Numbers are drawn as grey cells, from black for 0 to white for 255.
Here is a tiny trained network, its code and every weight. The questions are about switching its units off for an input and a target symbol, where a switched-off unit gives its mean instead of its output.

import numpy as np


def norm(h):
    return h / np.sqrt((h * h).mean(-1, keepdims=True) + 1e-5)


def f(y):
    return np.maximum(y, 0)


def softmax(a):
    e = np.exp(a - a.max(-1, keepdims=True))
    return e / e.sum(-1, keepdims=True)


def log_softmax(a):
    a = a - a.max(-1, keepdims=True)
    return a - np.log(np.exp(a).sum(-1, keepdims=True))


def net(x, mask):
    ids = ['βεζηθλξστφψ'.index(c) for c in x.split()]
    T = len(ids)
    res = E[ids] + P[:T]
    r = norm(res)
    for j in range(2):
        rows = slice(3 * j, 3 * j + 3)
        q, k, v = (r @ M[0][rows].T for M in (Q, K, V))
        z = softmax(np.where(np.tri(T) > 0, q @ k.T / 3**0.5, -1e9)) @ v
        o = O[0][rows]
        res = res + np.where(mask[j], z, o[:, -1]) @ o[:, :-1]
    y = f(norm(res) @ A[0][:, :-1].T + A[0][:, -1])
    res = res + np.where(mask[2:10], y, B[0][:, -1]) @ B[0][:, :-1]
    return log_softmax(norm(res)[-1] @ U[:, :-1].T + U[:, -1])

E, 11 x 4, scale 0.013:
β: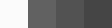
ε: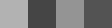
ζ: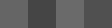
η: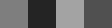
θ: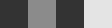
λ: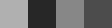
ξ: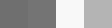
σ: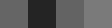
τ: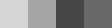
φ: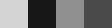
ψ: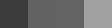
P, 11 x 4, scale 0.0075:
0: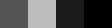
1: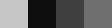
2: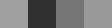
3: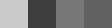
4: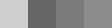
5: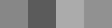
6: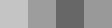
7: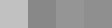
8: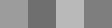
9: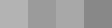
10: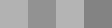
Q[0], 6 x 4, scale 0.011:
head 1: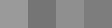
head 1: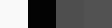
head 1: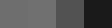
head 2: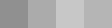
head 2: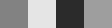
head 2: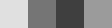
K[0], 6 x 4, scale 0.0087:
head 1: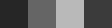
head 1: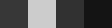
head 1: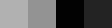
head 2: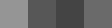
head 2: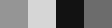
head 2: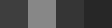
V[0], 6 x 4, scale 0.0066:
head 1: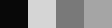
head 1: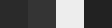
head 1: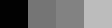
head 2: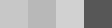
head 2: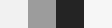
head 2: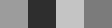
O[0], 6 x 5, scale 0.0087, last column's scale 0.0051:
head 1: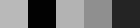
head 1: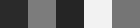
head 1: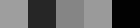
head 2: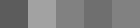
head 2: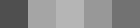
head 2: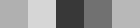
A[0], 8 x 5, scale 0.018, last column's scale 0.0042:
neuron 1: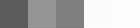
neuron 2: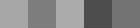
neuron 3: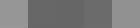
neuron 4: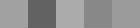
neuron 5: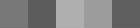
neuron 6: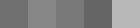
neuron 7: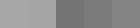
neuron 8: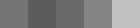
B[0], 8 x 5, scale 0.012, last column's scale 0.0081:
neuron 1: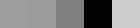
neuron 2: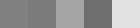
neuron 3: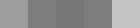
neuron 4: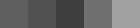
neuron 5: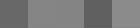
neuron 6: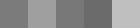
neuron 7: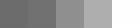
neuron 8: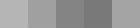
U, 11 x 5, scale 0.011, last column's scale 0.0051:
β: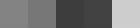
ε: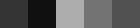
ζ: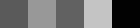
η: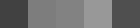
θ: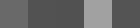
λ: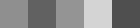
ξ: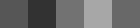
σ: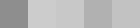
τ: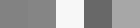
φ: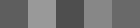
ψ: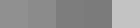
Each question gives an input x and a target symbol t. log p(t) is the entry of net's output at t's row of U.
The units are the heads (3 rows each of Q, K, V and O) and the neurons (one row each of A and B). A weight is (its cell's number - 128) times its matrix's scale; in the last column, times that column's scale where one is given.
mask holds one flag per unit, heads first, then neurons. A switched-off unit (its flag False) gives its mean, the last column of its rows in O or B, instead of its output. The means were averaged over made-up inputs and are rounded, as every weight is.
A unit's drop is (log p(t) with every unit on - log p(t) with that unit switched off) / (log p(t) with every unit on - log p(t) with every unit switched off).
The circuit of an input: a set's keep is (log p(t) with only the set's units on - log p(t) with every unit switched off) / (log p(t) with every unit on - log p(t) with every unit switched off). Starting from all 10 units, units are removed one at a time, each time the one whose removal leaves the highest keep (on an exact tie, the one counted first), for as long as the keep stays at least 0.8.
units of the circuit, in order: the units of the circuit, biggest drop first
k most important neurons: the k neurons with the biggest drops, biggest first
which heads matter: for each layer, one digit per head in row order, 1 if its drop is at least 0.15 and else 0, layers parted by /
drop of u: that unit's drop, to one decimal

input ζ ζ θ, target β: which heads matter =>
00
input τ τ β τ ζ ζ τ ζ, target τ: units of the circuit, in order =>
[head 1]
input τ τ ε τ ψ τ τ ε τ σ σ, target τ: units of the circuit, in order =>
[head 1; neuron 2]
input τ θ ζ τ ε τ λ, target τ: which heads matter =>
10
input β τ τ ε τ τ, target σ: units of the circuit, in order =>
[neuron 1; head 2]
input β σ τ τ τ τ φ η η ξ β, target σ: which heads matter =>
00
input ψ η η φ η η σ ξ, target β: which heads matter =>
10
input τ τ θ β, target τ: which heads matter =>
11
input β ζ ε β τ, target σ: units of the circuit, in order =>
[neuron 1; head 2; neuron 7]
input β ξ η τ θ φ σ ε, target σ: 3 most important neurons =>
[neuron 1; neuron 7; neuron 4]
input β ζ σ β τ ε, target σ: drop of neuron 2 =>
0.0
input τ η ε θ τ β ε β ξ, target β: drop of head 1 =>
0.4
